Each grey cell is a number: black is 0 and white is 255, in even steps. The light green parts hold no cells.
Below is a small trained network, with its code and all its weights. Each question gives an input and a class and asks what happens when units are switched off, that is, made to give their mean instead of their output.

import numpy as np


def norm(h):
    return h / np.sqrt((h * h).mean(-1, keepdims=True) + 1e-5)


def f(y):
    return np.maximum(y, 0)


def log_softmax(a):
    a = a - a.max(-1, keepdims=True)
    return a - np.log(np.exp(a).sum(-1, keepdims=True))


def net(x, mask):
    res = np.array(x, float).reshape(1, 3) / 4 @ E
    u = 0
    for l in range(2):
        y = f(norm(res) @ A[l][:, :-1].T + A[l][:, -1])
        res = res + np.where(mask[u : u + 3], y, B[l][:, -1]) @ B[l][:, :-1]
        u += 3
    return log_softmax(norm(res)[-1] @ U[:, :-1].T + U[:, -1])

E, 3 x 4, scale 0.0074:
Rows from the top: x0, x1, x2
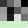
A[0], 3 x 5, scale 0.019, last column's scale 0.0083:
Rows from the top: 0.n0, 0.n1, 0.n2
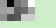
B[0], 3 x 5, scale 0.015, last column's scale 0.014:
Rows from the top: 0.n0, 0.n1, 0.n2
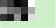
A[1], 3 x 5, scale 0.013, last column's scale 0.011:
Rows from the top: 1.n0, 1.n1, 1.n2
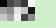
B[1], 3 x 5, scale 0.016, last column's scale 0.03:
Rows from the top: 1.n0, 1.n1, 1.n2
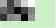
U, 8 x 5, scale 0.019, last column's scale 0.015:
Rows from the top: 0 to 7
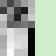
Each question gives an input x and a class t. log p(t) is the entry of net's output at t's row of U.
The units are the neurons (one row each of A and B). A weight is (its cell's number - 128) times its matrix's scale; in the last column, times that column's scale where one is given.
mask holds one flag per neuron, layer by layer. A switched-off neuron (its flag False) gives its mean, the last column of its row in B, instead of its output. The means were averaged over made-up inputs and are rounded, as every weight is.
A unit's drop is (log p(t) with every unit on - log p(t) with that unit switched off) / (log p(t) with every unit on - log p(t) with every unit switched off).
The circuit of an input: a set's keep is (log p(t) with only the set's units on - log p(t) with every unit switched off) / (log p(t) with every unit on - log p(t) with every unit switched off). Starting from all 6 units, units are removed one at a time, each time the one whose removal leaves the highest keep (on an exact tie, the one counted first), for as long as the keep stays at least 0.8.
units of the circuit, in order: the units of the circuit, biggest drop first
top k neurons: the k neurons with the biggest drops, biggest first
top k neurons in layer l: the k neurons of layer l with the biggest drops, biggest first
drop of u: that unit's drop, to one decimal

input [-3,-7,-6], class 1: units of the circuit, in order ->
1.n0, 0.n2, 0.n0
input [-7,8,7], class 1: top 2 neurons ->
0.n0, 0.n2
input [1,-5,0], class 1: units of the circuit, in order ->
1.n2, 0.n0, 0.n2, 1.n0
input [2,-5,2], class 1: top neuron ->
1.n2
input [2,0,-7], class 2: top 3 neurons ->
0.n2, 0.n1, 1.n0
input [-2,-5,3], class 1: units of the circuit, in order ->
0.n0, 0.n2, 1.n0
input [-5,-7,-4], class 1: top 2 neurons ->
1.n0, 0.n2
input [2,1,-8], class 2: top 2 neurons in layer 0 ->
0.n2, 0.n1
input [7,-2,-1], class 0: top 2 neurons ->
0.n0, 1.n2
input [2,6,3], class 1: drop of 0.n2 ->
0.1
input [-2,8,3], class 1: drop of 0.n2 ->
0.2
